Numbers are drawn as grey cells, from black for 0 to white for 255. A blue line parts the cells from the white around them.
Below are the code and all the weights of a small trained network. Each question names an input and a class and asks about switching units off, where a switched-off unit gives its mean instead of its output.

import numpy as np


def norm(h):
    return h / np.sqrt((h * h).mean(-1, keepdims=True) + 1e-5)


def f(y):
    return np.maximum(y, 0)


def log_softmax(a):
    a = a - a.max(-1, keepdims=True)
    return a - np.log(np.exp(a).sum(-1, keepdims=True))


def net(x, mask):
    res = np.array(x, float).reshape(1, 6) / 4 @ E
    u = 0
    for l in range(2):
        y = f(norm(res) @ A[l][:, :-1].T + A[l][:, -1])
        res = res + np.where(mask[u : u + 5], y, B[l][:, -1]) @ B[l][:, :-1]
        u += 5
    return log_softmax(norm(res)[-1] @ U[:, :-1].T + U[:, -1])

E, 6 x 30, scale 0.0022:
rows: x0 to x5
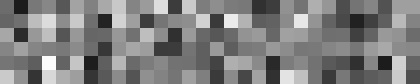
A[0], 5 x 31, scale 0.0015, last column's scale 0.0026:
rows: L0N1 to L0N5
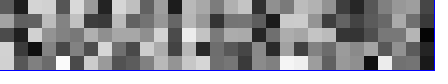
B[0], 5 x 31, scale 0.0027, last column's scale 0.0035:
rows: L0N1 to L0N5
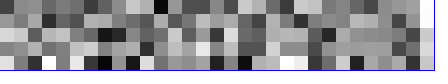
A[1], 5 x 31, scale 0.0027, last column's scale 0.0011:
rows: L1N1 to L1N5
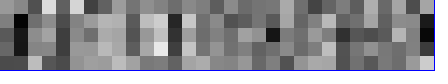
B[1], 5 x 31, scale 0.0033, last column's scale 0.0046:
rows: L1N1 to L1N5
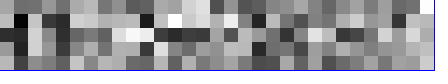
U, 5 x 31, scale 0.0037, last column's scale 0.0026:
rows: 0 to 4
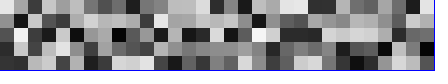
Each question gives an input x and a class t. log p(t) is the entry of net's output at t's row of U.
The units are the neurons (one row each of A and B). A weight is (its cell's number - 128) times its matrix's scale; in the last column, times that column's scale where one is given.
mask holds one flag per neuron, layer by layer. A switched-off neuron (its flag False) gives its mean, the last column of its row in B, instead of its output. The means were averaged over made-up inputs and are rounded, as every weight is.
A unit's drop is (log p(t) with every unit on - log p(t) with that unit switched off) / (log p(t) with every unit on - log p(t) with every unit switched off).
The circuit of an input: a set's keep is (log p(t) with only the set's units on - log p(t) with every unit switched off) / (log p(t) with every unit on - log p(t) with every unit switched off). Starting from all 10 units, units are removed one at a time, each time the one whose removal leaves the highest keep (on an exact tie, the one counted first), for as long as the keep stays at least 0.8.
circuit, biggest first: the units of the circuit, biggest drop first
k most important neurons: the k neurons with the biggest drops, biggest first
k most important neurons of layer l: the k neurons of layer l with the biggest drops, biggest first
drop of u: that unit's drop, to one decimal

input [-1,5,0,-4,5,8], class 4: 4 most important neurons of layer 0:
L0N3, L0N5, L0N4, L0N1
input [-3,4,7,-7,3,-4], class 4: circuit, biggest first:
L0N1
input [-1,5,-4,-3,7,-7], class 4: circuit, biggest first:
L0N1, L1N2
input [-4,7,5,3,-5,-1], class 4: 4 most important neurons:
L0N1, L1N1, L0N4, L1N2
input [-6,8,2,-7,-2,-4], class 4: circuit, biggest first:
L1N1, L0N1, L1N2
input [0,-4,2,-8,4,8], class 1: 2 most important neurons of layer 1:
L1N2, L1N4
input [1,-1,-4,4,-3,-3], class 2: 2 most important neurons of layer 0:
L0N4, L0N2
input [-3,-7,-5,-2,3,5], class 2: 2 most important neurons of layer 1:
L1N1, L1N5
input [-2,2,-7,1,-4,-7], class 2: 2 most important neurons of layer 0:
L0N4, L0N2
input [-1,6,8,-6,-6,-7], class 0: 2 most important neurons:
L0N3, L1N3
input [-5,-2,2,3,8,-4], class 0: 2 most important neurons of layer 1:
L1N1, L1N3
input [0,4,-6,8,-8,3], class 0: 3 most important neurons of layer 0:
L0N5, L0N1, L0N2
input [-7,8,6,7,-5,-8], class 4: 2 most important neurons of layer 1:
L1N2, L1N1
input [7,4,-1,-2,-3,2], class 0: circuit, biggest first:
L0N3
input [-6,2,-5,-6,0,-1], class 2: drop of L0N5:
0.1
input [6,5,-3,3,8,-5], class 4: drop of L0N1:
0.5
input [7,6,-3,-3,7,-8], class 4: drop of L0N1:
0.4
